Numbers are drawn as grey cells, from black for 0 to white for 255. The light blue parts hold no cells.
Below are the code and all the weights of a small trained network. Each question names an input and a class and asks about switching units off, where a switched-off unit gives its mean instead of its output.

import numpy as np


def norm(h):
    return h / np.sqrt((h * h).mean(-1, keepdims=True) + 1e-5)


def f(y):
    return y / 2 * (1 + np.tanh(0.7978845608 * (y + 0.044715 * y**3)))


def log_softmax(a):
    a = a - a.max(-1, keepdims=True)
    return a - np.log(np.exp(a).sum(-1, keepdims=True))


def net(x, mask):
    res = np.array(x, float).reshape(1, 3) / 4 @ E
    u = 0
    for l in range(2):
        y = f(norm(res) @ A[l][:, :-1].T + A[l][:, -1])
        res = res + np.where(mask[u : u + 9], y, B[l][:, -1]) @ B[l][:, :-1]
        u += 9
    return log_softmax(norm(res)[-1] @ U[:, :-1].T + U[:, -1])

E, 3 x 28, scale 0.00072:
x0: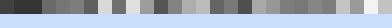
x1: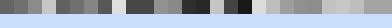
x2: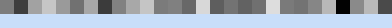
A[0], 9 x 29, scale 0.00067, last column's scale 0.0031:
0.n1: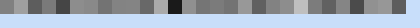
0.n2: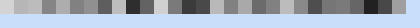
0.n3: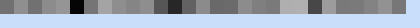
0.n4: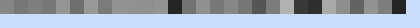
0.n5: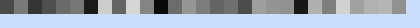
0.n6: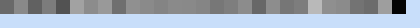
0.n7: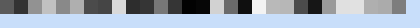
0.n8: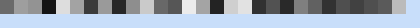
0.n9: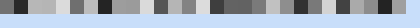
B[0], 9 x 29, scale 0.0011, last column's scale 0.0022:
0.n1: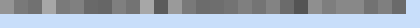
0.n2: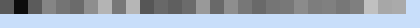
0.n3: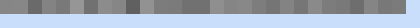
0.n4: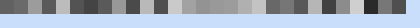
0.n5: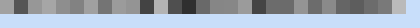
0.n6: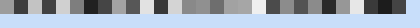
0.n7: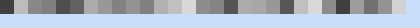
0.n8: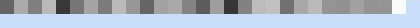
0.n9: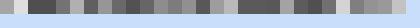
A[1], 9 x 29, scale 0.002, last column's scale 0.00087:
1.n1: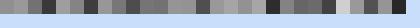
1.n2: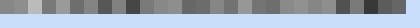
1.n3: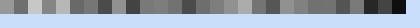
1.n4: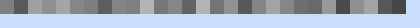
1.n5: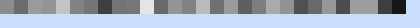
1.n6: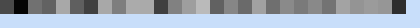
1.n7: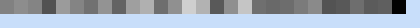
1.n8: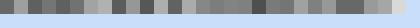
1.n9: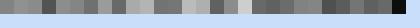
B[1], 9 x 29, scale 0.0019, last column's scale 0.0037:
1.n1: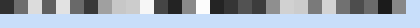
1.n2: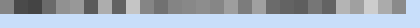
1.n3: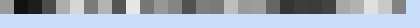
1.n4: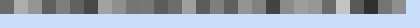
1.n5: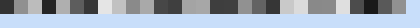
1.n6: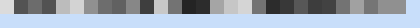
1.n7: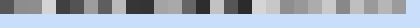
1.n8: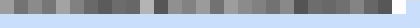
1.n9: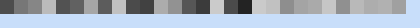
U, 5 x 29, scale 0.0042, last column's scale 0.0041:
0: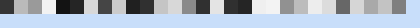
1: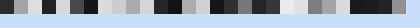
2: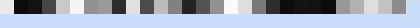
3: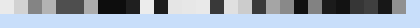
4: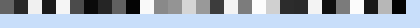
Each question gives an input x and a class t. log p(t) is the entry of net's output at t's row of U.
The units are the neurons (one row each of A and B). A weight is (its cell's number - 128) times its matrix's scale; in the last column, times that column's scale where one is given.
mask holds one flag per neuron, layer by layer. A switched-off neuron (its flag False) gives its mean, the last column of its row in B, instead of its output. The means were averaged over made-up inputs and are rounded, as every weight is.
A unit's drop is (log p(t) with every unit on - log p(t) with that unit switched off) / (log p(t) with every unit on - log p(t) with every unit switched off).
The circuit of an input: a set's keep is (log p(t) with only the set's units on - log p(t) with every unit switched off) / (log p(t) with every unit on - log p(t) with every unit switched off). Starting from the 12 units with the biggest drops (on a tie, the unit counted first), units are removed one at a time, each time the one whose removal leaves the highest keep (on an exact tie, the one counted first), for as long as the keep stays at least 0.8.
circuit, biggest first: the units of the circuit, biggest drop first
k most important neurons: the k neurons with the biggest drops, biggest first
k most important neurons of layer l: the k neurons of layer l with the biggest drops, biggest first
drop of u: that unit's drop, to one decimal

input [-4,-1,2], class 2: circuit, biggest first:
1.n3
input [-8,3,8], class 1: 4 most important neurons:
1.n5, 1.n4, 0.n5, 1.n6
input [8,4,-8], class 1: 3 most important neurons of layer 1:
1.n1, 1.n3, 1.n2
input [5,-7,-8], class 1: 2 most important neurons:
1.n1, 0.n7
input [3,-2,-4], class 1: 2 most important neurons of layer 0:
0.n7, 0.n2
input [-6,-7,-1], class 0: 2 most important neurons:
1.n7, 1.n9
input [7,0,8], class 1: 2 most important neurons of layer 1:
1.n5, 1.n4
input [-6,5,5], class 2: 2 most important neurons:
1.n3, 0.n8
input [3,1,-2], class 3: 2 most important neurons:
0.n5, 0.n2
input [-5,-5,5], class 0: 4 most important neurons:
1.n7, 1.n9, 0.n5, 1.n1
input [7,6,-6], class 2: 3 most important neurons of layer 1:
1.n7, 1.n9, 1.n6
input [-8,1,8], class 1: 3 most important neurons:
1.n5, 1.n4, 0.n5
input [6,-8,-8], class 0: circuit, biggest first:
1.n9, 1.n7
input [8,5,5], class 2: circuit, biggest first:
1.n6
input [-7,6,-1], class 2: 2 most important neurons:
0.n8, 1.n3
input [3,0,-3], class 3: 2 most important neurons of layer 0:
0.n9, 0.n2
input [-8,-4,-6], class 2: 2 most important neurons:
1.n3, 0.n9
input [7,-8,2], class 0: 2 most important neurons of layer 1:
1.n7, 1.n9
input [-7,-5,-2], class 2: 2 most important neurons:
1.n3, 0.n7
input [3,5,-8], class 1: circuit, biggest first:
1.n1
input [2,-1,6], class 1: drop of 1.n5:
0.1
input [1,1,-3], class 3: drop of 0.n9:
0.3
